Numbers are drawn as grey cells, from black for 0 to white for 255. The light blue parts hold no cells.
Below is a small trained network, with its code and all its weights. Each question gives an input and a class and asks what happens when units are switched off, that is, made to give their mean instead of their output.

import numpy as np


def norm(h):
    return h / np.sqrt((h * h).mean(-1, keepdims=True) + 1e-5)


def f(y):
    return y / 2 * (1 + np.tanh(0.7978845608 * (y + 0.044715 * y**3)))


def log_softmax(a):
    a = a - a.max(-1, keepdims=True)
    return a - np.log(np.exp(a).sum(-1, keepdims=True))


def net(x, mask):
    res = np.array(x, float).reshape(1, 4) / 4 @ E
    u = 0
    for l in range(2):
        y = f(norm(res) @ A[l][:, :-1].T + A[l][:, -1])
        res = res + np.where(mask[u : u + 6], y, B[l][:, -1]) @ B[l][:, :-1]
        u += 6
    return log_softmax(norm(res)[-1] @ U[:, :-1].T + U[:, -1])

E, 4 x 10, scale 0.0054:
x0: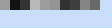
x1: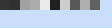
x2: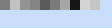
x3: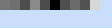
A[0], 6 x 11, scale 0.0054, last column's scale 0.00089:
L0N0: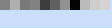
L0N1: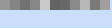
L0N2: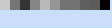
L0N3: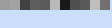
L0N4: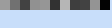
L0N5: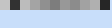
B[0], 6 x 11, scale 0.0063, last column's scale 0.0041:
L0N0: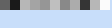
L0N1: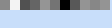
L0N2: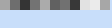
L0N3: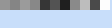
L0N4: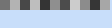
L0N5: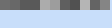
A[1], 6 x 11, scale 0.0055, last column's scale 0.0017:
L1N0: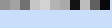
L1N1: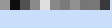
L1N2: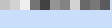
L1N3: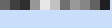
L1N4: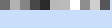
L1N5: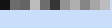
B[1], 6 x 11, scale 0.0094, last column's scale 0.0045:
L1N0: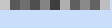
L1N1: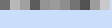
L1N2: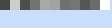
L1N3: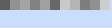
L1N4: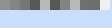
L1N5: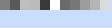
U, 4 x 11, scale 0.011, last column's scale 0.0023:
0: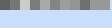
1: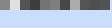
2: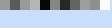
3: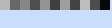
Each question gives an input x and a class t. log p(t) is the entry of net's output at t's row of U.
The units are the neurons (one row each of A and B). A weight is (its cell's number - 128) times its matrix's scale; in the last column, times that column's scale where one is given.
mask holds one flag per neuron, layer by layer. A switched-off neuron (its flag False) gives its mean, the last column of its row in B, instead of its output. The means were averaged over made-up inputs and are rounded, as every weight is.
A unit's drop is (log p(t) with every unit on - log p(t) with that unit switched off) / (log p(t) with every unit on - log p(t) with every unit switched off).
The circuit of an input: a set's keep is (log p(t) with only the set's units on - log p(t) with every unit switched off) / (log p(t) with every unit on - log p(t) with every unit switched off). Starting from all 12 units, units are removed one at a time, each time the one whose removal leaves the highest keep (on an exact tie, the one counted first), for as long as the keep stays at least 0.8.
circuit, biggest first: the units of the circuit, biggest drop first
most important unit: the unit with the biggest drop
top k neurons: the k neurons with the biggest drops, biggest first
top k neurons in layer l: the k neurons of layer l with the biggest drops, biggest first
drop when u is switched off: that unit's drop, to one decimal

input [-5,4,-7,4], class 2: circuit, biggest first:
L1N5; L1N3
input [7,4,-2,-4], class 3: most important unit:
L1N0
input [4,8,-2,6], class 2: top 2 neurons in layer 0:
L0N4; L0N0
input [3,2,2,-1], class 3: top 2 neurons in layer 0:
L0N1; L0N5
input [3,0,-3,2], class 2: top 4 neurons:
L1N2; L1N4; L0N0; L0N4
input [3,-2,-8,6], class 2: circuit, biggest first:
L1N2; L1N4
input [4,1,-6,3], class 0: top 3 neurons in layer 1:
L1N3; L1N1; L1N2
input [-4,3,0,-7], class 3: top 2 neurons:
L0N0; L1N0
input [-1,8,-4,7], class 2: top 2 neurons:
L1N5; L0N4
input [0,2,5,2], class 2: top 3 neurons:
L1N5; L0N4; L1N2
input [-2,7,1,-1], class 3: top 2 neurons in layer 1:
L1N0; L1N2
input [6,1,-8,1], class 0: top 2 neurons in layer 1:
L1N3; L1N2
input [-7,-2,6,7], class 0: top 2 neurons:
L0N0; L1N4
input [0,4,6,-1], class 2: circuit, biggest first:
L1N4
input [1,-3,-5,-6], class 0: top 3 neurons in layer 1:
L1N3; L1N2; L1N4
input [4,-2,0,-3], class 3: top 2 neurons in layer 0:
L0N2; L0N4
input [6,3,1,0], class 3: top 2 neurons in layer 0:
L0N0; L0N1
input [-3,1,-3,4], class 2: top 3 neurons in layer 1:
L1N5; L1N3; L1N1
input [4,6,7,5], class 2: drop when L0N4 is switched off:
0.3
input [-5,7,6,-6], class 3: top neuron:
L1N0
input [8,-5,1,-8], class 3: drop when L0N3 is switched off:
-0.1
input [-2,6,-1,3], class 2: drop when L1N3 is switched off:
0.0
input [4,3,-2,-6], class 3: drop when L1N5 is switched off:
0.1
